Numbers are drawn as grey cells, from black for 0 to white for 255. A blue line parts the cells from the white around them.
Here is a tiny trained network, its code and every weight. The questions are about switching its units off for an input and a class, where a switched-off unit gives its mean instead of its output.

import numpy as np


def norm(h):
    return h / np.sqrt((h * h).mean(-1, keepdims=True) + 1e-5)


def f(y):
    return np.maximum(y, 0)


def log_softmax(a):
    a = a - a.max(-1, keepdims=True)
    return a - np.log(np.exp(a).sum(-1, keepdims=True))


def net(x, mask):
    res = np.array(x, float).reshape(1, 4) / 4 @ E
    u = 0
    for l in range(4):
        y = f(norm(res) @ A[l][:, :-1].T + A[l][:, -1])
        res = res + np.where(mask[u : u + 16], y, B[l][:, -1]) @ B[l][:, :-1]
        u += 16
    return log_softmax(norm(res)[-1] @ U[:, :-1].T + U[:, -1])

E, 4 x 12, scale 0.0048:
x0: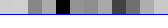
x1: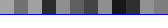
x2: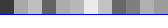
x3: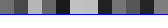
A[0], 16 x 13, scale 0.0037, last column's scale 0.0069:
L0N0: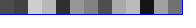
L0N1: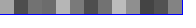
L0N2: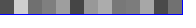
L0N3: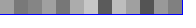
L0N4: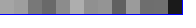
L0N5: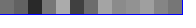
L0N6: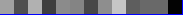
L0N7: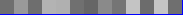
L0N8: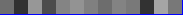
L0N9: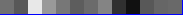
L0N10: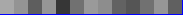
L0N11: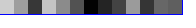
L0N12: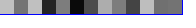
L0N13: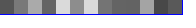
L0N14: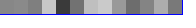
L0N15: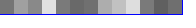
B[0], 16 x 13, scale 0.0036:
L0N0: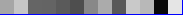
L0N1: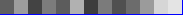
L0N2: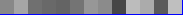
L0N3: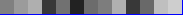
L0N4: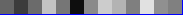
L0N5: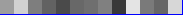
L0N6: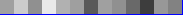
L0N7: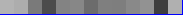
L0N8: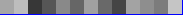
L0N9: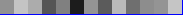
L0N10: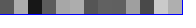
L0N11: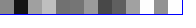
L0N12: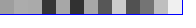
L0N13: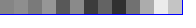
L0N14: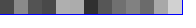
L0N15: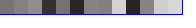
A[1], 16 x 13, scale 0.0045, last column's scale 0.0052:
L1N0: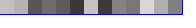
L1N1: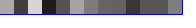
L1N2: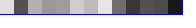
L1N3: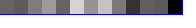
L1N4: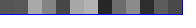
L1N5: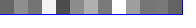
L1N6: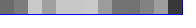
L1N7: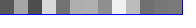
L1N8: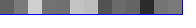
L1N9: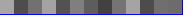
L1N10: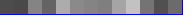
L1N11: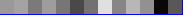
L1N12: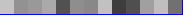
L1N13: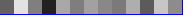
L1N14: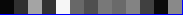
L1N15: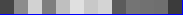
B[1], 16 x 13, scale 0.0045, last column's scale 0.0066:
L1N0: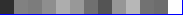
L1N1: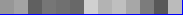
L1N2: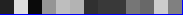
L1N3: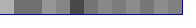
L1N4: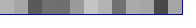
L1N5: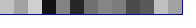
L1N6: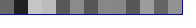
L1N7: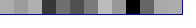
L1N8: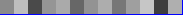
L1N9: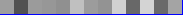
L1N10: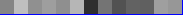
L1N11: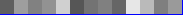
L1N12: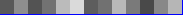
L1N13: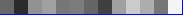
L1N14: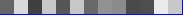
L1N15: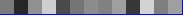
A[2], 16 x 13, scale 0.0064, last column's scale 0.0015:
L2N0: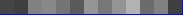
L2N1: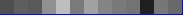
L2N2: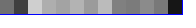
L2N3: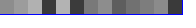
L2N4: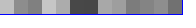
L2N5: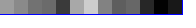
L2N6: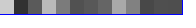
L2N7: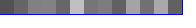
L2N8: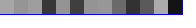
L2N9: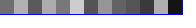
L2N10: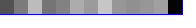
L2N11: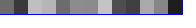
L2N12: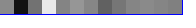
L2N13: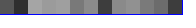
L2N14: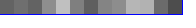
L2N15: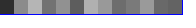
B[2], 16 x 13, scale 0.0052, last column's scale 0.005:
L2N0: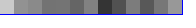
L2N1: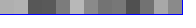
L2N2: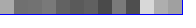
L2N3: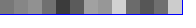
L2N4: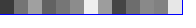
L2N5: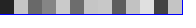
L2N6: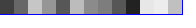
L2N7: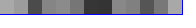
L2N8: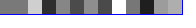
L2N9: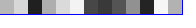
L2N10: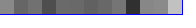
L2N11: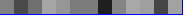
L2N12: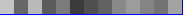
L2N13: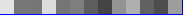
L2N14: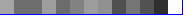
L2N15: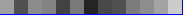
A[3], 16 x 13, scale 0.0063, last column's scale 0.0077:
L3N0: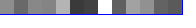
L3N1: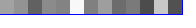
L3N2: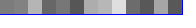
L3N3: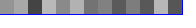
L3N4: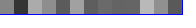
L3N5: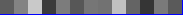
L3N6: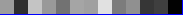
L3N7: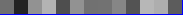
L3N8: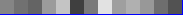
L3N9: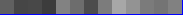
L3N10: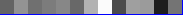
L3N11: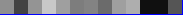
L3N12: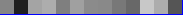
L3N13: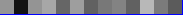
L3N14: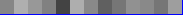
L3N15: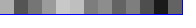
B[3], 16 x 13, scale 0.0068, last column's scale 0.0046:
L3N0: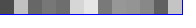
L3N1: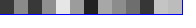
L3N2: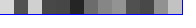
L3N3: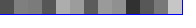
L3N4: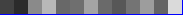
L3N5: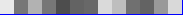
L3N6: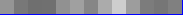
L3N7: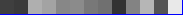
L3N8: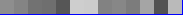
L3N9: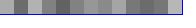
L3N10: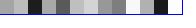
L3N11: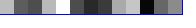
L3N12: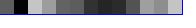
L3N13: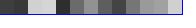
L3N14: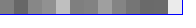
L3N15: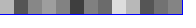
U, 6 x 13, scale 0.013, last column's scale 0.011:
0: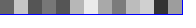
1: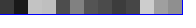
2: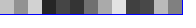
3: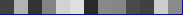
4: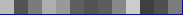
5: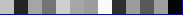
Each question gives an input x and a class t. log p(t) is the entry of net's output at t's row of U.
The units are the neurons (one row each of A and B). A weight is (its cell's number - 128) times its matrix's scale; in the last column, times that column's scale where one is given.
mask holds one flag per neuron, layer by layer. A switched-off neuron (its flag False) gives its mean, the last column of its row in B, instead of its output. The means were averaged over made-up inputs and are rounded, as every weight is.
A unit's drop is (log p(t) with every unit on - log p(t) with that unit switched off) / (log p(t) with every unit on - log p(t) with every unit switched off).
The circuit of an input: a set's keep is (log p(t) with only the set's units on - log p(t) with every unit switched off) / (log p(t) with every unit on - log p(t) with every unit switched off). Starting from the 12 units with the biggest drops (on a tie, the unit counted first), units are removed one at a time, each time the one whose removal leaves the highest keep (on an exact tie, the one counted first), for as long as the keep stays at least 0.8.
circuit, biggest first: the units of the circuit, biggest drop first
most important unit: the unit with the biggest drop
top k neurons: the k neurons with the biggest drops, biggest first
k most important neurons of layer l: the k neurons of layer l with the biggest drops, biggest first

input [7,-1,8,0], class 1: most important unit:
L1N15
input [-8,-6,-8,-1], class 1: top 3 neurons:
(L2N6, L0N11, L1N9)
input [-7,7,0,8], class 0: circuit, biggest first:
(L2N5, L1N1)
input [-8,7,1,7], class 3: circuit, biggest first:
(L1N14, L2N9)
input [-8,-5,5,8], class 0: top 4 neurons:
(L1N4, L2N5, L1N8, L0N0)
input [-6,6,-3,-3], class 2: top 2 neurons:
(L0N12, L1N12)
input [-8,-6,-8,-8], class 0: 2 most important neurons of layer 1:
(L1N13, L1N11)
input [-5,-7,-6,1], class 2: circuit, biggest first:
(L1N5, L1N7)
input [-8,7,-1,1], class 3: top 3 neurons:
(L1N14, L2N9, L0N15)
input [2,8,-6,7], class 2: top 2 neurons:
(L0N9, L2N8)
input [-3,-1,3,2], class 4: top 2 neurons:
(L0N13, L1N13)
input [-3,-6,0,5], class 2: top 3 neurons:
(L1N5, L1N7, L2N8)
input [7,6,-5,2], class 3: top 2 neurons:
(L1N12, L0N10)
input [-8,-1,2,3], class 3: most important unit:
L1N14
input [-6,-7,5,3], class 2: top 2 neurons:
(L1N5, L1N7)
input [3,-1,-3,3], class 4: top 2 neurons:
(L1N14, L0N10)
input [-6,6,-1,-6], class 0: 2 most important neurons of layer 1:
(L1N7, L1N5)
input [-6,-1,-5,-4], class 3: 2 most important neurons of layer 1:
(L1N14, L1N13)
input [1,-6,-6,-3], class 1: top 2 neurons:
(L0N11, L2N6)
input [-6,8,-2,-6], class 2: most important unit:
L0N12
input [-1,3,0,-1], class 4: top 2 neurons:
(L1N13, L1N0)
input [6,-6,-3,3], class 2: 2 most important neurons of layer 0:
(L0N1, L0N13)
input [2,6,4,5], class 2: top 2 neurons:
(L0N9, L2N8)
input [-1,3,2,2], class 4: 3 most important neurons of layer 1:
(L1N13, L1N0, L1N7)
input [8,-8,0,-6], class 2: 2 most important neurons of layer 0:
(L0N15, L0N1)
